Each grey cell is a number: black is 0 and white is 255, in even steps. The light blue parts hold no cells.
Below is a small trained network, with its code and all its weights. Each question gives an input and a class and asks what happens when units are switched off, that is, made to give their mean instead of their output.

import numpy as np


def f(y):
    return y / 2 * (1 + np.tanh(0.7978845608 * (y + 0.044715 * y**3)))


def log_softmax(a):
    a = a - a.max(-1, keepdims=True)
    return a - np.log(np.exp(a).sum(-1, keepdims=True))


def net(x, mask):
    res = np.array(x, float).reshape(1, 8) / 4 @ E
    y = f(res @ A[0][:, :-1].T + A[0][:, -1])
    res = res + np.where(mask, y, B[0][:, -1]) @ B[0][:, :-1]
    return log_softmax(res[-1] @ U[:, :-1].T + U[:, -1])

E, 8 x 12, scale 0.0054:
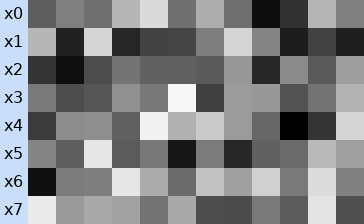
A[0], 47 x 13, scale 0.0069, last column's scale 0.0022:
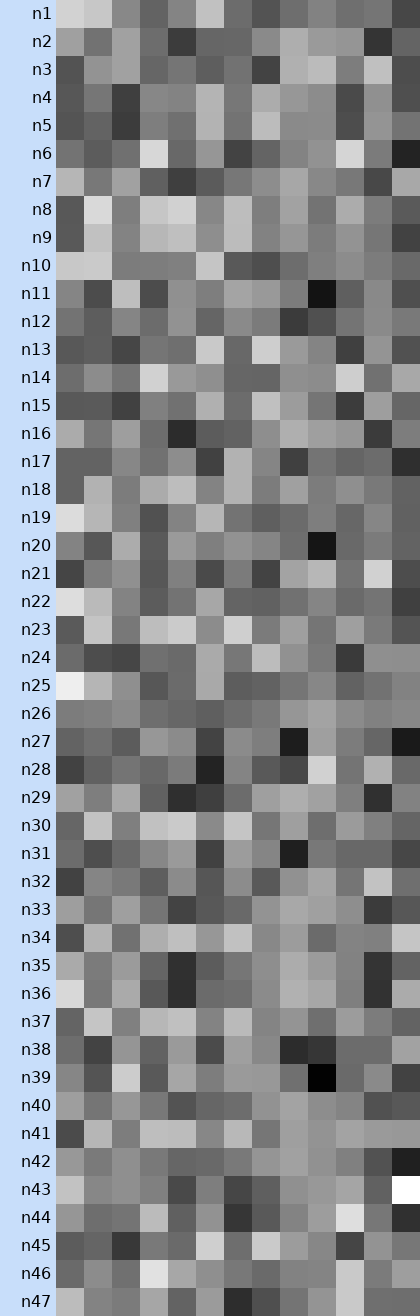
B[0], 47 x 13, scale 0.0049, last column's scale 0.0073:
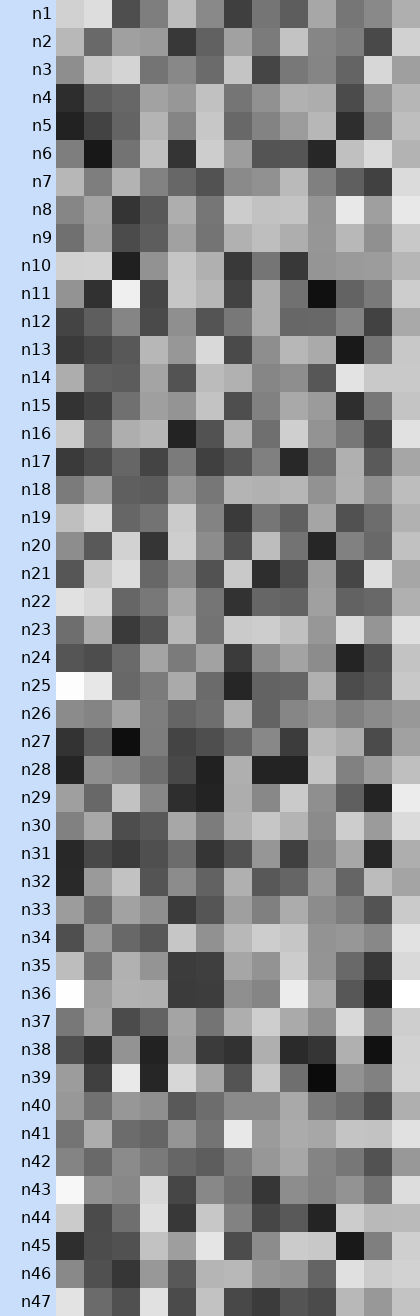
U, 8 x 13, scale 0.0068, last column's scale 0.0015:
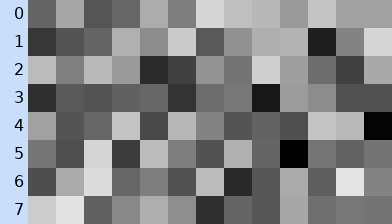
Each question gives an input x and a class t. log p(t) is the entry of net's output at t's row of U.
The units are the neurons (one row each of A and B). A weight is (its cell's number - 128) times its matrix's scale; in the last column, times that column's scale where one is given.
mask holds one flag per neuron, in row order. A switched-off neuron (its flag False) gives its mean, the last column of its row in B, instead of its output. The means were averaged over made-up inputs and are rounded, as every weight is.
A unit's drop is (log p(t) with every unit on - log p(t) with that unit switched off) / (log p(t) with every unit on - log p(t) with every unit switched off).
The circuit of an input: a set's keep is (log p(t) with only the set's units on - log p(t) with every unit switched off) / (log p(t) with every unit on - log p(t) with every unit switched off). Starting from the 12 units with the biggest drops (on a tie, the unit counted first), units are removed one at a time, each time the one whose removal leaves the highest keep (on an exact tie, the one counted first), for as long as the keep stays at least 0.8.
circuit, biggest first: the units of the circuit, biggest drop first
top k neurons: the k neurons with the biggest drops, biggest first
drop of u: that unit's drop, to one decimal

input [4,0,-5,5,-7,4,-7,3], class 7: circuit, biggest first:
(n10)
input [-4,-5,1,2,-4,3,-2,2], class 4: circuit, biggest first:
(n44 n47)
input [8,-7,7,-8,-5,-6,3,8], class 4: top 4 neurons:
(n44 n6 n47 n14)
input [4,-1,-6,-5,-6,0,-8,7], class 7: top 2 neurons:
(n10 n1)
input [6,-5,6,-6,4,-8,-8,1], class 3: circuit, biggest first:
(n31 n27)
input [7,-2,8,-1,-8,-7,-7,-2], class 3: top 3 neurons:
(n27 n31 n28)
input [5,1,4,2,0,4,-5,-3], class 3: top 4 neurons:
(n28 n31 n27 n17)
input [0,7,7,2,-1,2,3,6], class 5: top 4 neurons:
(n38 n39 n11 n20)
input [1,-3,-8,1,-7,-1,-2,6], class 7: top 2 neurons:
(n10 n25)
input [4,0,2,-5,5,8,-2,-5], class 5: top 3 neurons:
(n39 n11 n20)
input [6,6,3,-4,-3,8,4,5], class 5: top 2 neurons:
(n38 n39)
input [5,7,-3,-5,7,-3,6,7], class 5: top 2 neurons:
(n39 n11)
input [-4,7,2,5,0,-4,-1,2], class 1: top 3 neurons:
(n45 n13 n15)
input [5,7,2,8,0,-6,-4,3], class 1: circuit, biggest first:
(n45)
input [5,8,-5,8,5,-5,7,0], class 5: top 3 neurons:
(n39 n11 n20)
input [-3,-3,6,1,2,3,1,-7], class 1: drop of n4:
0.2
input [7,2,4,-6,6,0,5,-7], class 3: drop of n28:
0.5
